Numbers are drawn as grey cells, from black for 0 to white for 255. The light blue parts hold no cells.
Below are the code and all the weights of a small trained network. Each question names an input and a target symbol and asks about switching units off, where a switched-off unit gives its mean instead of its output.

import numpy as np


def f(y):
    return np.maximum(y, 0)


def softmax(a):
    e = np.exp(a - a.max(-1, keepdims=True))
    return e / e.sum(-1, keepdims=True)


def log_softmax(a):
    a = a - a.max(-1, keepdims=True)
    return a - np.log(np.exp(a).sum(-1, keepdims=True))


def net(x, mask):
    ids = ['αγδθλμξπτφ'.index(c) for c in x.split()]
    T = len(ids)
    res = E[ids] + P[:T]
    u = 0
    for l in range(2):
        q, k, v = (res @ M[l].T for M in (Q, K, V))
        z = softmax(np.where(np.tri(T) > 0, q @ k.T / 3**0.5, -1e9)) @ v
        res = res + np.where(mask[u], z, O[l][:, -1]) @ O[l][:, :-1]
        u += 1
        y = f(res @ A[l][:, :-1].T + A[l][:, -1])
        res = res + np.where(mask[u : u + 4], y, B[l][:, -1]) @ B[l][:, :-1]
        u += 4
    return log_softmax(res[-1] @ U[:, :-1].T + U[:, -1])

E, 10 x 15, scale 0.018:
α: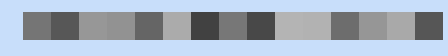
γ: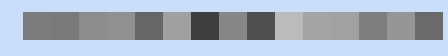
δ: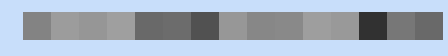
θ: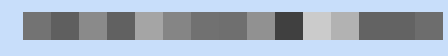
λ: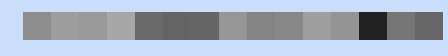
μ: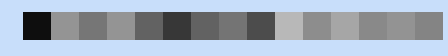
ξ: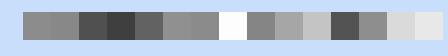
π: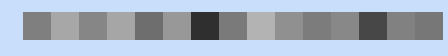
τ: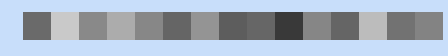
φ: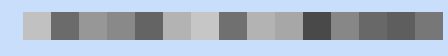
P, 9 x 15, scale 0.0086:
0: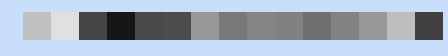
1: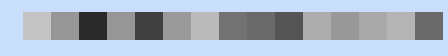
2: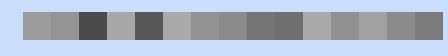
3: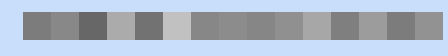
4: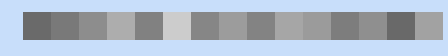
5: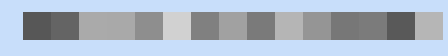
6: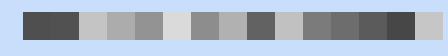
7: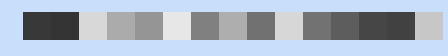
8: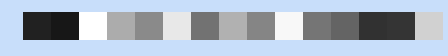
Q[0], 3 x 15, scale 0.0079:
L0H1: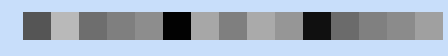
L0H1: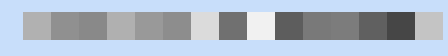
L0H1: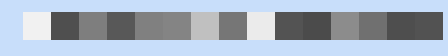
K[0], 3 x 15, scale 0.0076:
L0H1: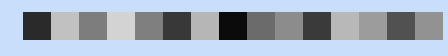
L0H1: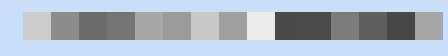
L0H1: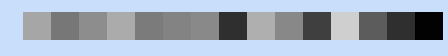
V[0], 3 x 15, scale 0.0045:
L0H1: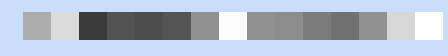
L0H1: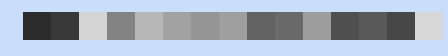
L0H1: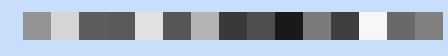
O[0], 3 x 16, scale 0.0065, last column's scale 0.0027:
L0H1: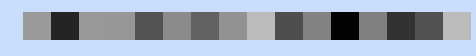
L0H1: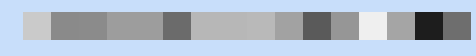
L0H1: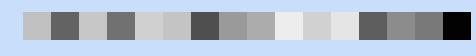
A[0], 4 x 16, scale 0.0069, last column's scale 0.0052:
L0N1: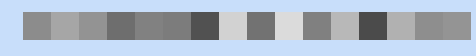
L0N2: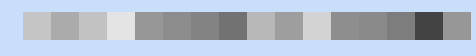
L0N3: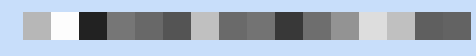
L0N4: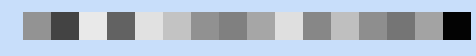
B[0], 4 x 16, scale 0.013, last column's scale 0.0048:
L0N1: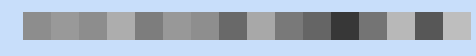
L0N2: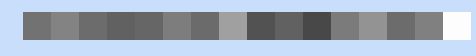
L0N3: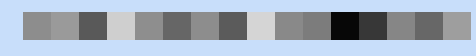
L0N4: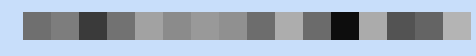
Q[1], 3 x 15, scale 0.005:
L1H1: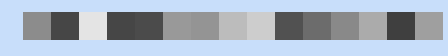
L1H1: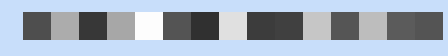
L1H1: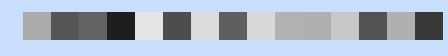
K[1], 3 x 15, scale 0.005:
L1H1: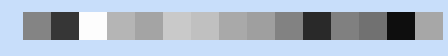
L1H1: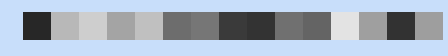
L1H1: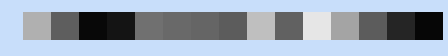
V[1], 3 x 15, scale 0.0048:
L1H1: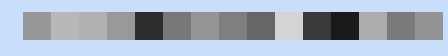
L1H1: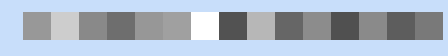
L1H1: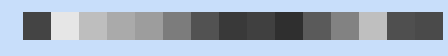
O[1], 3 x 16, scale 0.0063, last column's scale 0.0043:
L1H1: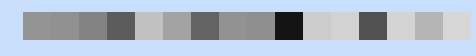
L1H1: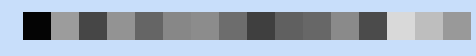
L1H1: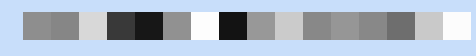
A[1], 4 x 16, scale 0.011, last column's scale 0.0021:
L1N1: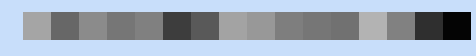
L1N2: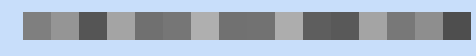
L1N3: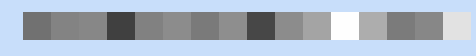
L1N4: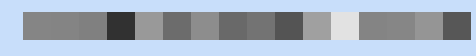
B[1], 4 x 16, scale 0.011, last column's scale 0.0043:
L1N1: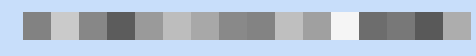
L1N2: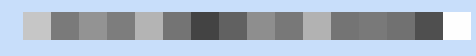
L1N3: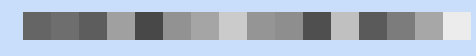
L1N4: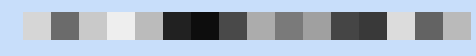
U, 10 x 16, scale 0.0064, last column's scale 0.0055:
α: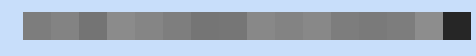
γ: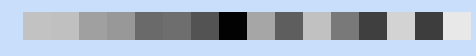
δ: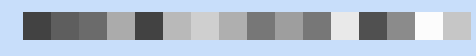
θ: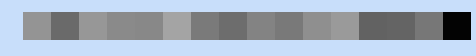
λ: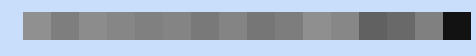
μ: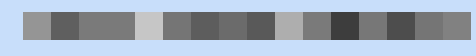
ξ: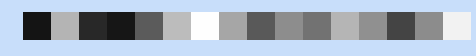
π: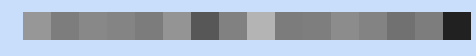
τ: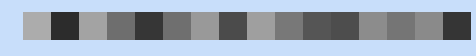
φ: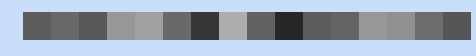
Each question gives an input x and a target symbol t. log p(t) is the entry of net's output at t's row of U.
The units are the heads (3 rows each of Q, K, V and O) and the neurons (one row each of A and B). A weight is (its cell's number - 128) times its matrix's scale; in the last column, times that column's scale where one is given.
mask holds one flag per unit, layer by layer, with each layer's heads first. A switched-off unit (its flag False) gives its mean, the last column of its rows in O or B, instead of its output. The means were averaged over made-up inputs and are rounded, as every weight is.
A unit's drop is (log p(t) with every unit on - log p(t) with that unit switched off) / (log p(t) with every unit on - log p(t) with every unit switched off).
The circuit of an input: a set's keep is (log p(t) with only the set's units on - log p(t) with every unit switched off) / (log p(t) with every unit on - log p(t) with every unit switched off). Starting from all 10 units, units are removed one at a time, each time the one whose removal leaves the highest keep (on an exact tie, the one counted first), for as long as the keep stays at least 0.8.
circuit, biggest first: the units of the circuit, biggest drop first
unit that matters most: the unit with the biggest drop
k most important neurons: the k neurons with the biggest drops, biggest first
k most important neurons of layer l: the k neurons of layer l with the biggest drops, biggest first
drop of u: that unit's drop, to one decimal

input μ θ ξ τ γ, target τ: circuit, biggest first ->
(L0H1)
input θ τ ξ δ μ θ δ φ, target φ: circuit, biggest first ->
(L1H1; L0H1)
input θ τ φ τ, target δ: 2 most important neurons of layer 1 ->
(L1N3; L1N4)
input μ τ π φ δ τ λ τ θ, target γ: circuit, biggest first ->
(L1N4; L1H1)
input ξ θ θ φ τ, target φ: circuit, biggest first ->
(L0H1; L1H1)
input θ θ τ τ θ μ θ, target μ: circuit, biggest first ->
(L0N4; L0H1; L1N2)
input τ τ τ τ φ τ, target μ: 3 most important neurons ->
(L0N4; L1N2; L0N1)
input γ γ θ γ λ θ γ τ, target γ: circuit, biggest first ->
(L1N2; L0H1)
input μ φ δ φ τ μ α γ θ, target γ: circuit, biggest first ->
(L1N4; L0H1; L1H1)
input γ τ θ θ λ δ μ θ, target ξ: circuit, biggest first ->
(L0N4; L1N4)
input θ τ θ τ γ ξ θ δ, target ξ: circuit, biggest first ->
(L0H1; L1N1; L1N4)
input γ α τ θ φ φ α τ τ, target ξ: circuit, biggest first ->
(L0N4; L0H1; L1N4)
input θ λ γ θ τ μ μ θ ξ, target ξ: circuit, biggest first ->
(L0H1; L1N1)
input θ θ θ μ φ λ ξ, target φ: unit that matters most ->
L1H1
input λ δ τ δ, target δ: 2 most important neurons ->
(L1N2; L1N4)
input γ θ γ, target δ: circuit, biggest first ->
(L0N3; L1N3)
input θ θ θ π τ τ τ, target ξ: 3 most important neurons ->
(L0N4; L0N2; L0N3)
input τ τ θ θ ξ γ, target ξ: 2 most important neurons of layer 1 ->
(L1N1; L1N4)
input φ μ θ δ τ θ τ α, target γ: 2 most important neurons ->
(L0N3; L1N2)
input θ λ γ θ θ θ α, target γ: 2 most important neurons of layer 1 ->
(L1N3; L1N2)
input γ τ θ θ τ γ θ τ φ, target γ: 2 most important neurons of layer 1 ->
(L1N2; L1N3)
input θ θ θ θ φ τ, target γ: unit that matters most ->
L0N3
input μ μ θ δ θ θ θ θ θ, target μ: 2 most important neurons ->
(L0N4; L1N2)
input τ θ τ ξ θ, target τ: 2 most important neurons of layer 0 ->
(L0N2; L0N4)
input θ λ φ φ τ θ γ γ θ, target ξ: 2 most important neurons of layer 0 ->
(L0N4; L0N2)
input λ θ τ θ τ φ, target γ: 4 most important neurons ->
(L1N2; L0N3; L0N2; L1N3)
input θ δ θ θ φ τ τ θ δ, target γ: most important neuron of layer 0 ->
(L0N1)
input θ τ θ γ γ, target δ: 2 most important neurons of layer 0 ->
(L0N3; L0N4)
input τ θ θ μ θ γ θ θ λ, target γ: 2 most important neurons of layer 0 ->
(L0N1; L0N4)
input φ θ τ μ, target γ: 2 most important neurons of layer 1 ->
(L1N2; L1N3)
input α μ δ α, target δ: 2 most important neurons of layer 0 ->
(L0N3; L0N4)
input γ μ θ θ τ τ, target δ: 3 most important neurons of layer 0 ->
(L0N2; L0N3; L0N1)
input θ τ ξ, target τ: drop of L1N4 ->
0.0
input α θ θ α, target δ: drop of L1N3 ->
0.3
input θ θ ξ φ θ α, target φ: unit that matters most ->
L1H1
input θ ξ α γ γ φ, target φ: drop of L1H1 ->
1.2
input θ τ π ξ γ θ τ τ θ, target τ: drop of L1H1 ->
0.3
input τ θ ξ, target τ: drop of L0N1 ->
0.2
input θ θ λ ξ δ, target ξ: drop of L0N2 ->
0.3
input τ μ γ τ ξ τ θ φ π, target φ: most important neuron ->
(L0N2)
